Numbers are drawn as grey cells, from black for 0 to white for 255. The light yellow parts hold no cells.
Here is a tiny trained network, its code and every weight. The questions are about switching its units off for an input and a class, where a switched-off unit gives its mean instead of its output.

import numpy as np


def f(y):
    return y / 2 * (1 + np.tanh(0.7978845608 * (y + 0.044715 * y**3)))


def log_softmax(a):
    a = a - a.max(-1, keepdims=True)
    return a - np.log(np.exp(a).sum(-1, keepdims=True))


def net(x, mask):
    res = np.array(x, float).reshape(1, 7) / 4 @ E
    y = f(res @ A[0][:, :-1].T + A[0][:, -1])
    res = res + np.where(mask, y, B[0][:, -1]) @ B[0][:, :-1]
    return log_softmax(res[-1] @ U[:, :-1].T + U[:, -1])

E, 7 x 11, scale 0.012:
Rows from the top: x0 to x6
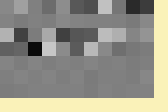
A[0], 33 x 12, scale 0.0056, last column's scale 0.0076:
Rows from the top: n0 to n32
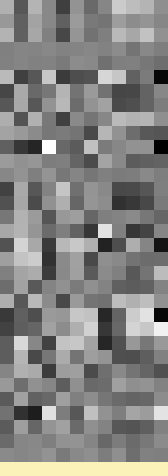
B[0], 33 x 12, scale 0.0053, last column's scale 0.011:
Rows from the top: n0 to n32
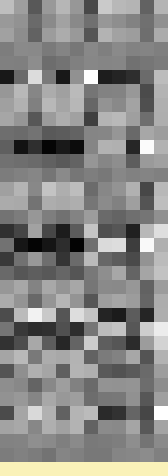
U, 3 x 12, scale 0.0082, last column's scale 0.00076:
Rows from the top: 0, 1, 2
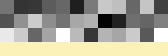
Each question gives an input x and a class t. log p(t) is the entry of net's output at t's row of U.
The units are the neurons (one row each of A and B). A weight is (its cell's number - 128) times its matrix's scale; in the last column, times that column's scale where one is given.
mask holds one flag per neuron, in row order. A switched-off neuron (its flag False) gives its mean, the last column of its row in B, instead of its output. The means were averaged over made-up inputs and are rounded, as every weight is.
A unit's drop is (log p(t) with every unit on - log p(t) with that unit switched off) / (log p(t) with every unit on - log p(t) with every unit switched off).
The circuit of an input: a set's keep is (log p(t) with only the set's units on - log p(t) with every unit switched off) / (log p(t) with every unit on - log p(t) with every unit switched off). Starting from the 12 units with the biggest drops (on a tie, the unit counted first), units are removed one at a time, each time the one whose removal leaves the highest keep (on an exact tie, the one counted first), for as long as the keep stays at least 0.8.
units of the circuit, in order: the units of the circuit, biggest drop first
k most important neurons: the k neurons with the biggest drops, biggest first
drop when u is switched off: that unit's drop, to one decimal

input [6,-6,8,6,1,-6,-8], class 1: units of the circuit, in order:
n5
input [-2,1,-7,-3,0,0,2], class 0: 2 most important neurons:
n17; n29
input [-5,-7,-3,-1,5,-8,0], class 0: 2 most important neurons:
n23; n17
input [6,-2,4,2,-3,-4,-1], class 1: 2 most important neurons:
n23; n5
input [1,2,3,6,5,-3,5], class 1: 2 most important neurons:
n29; n17
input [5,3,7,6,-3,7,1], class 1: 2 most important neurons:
n5; n29
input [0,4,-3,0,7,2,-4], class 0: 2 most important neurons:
n29; n22
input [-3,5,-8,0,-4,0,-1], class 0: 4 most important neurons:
n17; n23; n29; n5
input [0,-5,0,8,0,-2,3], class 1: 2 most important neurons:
n29; n17
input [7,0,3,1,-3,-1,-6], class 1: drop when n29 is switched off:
-0.1
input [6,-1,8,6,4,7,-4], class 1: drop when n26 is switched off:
0.0
